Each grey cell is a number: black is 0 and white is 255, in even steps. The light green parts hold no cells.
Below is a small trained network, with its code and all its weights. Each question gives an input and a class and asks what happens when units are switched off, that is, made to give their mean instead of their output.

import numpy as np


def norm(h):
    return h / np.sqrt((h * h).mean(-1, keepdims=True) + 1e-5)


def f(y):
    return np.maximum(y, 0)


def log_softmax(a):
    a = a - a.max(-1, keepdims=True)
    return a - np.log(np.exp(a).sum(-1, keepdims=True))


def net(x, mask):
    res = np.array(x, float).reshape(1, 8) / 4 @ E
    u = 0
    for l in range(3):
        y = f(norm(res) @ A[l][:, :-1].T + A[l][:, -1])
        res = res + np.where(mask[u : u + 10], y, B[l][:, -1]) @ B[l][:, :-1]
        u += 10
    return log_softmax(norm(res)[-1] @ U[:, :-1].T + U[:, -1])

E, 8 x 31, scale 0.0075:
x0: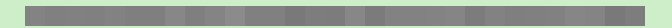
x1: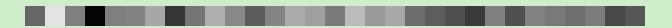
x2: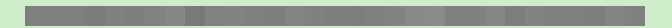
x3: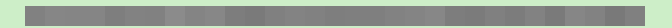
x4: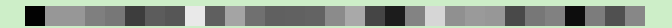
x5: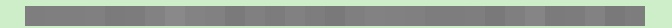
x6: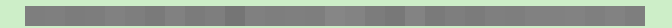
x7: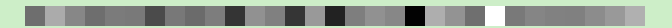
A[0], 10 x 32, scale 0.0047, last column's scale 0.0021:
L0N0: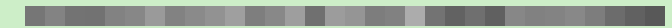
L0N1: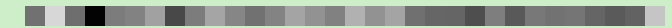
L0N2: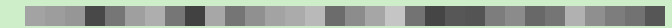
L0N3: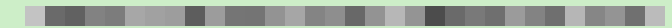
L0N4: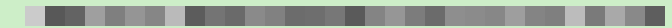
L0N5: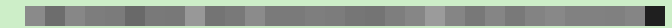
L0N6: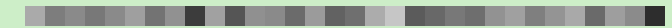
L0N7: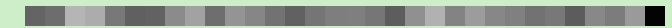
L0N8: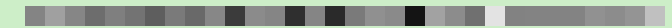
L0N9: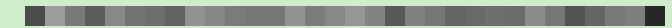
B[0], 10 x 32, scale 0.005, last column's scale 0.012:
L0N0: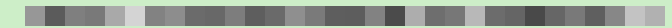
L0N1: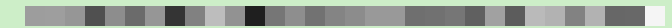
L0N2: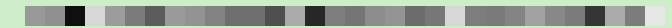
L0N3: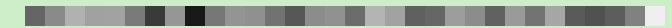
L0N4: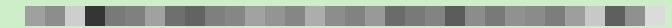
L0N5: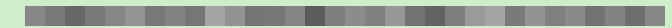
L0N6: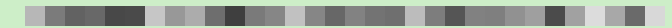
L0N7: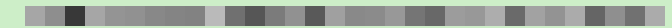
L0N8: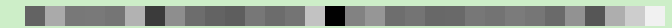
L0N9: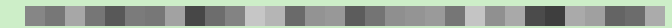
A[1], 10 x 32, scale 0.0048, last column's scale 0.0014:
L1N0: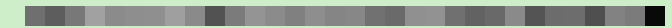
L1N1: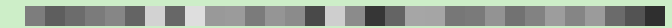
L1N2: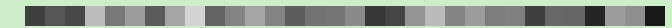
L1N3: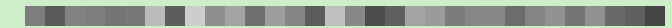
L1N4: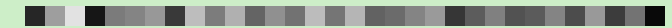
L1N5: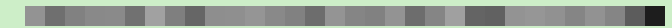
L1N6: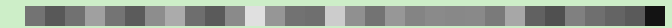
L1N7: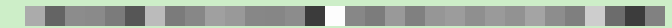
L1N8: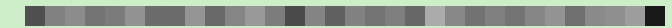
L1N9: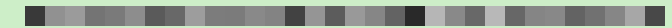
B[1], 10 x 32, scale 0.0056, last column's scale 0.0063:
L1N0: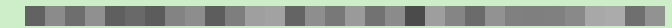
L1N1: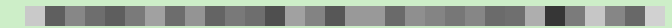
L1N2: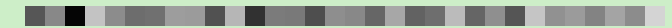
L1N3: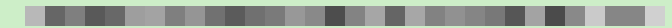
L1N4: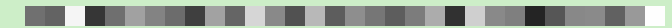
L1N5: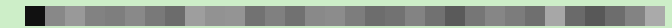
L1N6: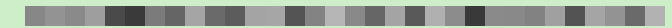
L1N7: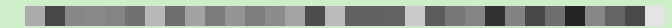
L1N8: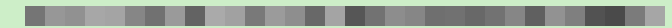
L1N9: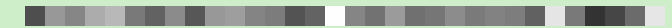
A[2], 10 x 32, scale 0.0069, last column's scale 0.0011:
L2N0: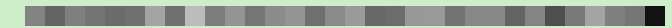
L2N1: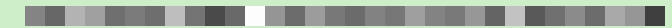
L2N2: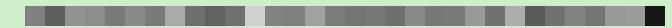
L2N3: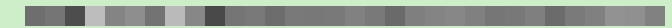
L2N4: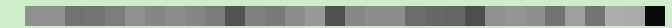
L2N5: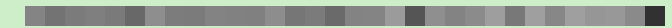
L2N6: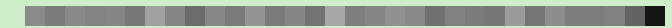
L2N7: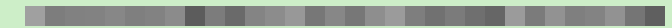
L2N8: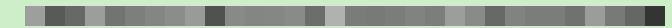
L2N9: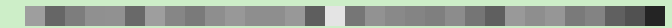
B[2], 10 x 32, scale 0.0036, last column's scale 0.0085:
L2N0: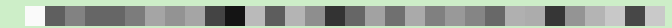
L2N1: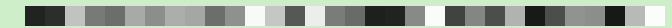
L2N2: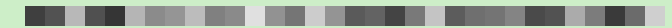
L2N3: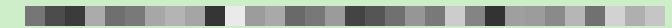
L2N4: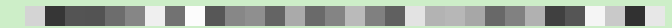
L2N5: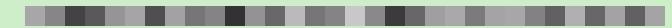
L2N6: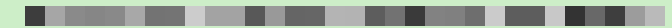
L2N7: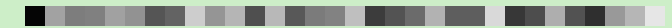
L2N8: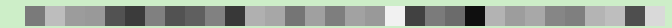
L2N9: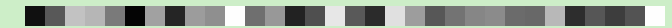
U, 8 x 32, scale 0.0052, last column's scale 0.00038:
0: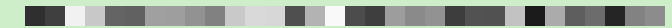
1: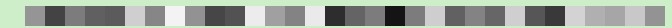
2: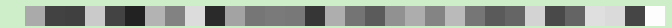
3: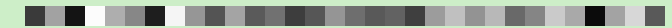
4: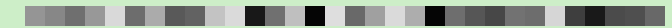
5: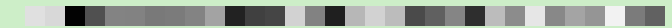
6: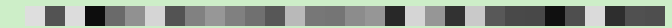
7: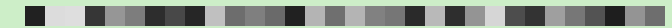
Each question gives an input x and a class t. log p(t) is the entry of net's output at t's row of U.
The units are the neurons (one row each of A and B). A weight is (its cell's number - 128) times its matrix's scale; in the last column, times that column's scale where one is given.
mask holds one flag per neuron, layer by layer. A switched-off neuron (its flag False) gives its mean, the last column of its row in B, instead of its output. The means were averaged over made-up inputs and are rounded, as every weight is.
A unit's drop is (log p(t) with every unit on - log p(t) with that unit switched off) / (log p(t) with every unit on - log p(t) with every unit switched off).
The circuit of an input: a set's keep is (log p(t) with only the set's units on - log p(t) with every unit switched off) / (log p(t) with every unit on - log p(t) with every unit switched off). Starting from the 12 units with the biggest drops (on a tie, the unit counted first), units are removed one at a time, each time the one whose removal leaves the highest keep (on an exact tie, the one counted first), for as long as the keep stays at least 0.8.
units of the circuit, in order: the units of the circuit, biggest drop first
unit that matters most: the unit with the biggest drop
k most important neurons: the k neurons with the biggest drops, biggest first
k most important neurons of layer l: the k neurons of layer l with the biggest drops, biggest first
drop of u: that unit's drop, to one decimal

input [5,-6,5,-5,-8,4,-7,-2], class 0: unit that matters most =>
L0N8
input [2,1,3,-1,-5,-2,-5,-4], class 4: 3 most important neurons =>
[L0N2, L1N4, L0N9]
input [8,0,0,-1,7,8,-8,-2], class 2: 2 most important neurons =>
[L0N1, L0N4]
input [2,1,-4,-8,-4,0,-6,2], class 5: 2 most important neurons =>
[L0N2, L1N4]
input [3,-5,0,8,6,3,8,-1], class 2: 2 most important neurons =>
[L0N8, L0N3]
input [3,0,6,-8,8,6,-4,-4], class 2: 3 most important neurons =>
[L0N1, L1N2, L0N4]
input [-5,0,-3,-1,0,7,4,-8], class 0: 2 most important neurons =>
[L0N1, L0N2]
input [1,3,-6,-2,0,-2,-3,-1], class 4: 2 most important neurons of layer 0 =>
[L0N2, L0N8]
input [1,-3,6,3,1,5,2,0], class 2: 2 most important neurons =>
[L0N3, L0N8]
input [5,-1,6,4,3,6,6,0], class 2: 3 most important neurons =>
[L0N8, L0N3, L0N1]
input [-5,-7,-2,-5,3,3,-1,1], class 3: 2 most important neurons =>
[L0N6, L0N1]
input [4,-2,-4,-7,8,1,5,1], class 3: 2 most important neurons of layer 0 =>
[L0N6, L0N1]
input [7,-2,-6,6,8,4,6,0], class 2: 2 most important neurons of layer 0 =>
[L0N8, L0N3]
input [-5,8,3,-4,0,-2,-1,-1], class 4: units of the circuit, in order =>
[L0N2]
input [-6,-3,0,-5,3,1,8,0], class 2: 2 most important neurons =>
[L0N8, L0N3]
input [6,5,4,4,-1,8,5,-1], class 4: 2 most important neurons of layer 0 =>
[L0N8, L0N2]
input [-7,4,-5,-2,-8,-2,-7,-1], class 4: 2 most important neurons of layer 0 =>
[L0N8, L0N3]
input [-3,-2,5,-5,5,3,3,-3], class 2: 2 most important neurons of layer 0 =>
[L0N8, L0N1]
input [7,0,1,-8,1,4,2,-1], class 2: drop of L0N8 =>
0.6
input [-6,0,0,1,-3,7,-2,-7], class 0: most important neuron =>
[L0N1]
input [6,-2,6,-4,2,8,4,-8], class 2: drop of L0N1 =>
0.2
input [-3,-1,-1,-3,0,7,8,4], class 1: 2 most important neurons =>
[L0N1, L0N2]
